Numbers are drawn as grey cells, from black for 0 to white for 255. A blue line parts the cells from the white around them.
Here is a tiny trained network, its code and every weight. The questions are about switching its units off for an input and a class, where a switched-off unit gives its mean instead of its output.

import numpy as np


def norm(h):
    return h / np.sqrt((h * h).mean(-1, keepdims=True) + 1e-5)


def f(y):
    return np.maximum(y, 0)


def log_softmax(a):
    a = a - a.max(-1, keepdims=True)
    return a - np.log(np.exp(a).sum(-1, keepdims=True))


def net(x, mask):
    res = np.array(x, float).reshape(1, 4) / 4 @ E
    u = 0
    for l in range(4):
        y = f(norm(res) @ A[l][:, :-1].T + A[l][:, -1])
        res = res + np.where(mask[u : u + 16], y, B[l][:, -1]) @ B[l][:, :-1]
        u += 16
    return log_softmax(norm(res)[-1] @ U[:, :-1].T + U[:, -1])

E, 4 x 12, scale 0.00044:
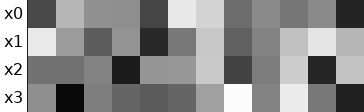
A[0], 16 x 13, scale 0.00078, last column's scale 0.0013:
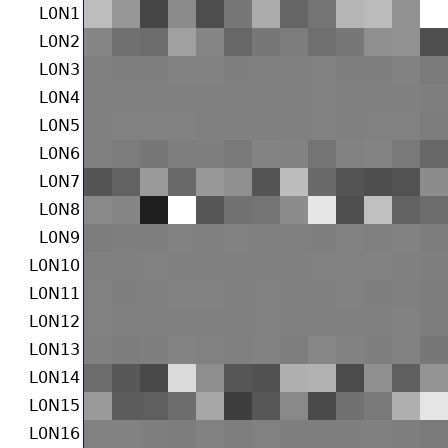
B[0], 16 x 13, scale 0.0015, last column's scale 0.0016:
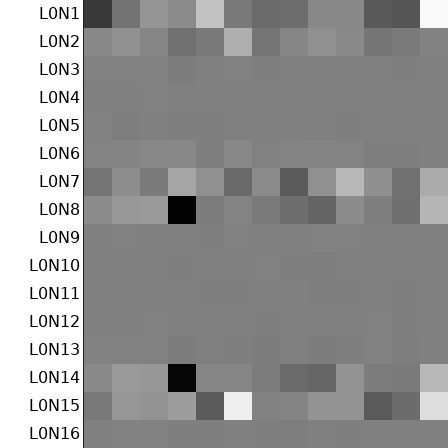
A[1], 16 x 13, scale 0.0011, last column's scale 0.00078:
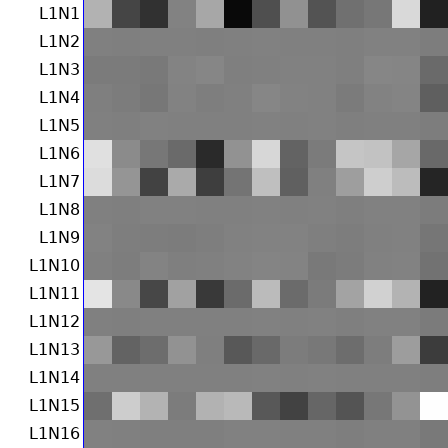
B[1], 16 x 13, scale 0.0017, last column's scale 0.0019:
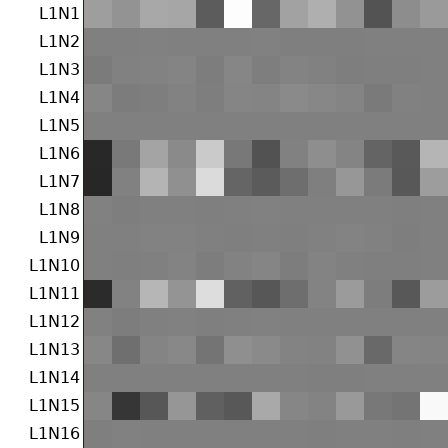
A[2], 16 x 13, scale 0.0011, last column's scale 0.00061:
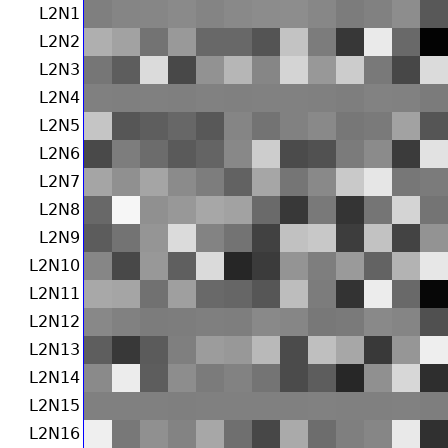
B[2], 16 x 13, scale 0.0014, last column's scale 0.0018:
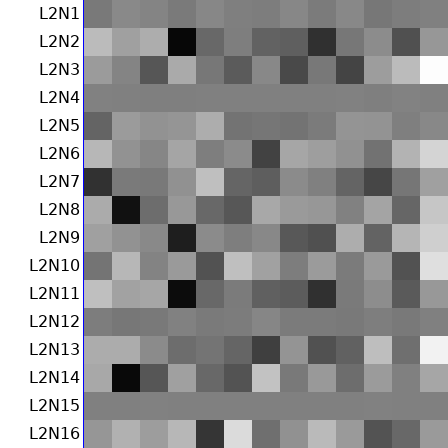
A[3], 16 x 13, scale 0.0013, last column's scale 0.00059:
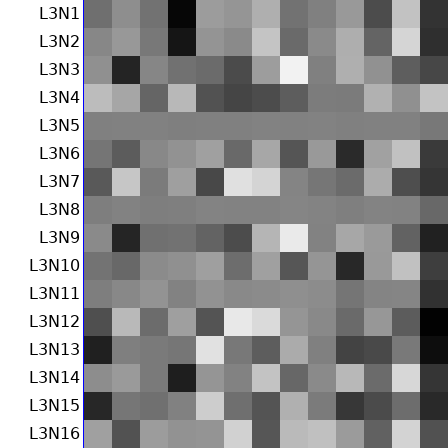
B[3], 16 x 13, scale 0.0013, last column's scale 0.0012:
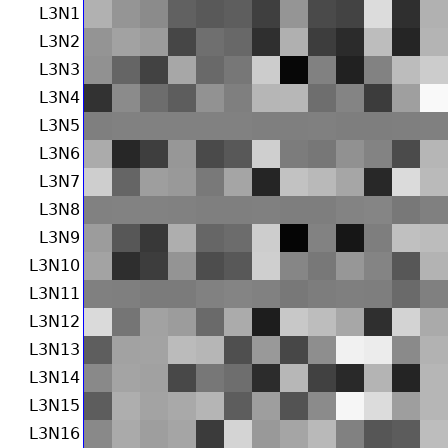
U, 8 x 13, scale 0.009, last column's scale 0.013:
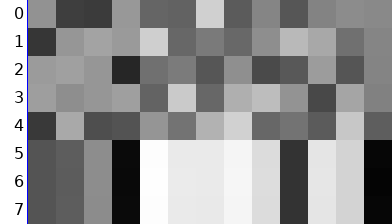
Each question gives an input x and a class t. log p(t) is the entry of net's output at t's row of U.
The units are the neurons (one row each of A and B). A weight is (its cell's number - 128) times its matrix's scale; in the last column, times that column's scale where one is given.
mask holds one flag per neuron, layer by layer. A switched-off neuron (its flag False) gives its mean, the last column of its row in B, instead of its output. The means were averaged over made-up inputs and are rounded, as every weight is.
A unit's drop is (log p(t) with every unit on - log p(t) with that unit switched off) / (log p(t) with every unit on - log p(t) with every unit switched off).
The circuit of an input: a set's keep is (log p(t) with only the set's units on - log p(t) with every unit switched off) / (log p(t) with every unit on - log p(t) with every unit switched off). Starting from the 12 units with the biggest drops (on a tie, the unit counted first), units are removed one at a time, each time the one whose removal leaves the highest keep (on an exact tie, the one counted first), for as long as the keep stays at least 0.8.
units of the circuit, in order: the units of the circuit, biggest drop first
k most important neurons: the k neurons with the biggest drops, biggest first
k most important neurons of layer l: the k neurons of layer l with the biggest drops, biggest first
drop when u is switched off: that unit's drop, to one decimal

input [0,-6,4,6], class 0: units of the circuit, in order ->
(L3N3, L3N9)
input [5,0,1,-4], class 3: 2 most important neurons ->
(L2N3, L1N15)
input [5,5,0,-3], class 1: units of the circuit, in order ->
(L1N6, L1N7)
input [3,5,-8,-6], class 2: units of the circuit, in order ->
(L2N11, L2N2)
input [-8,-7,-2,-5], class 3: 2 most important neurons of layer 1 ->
(L1N1, L1N6)
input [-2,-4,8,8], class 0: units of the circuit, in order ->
(L3N3, L3N9)
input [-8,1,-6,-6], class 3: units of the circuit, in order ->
(L2N16, L1N1)
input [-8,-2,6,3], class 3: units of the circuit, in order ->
(L1N1, L3N16)
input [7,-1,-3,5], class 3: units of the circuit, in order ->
(L3N7, L3N12)
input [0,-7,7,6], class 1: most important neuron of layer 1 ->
(L1N15)
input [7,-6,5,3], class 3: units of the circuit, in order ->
(L0N1, L3N12, L3N7)
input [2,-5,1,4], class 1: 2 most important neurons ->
(L1N15, L2N8)
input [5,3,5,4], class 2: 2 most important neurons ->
(L1N15, L2N8)
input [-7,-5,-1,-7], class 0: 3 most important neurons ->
(L2N14, L2N8, L2N6)
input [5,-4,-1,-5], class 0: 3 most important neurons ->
(L0N15, L2N10, L0N1)
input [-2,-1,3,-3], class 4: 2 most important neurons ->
(L2N13, L1N15)
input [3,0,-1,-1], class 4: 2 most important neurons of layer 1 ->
(L1N15, L1N1)
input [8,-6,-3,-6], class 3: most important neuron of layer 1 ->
(L1N6)
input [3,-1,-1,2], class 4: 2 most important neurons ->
(L2N10, L0N15)
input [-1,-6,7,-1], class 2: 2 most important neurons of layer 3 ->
(L3N1, L3N2)
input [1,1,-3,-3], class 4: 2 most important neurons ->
(L1N15, L3N4)
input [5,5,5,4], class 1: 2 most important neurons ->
(L1N6, L0N15)
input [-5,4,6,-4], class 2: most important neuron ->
(L2N3)
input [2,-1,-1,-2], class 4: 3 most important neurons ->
(L1N15, L3N4, L2N8)
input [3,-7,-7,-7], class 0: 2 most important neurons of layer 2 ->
(L2N8, L2N14)
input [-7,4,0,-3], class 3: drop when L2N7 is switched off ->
0.0
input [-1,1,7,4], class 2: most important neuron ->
(L1N15)
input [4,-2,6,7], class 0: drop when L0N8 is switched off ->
0.1
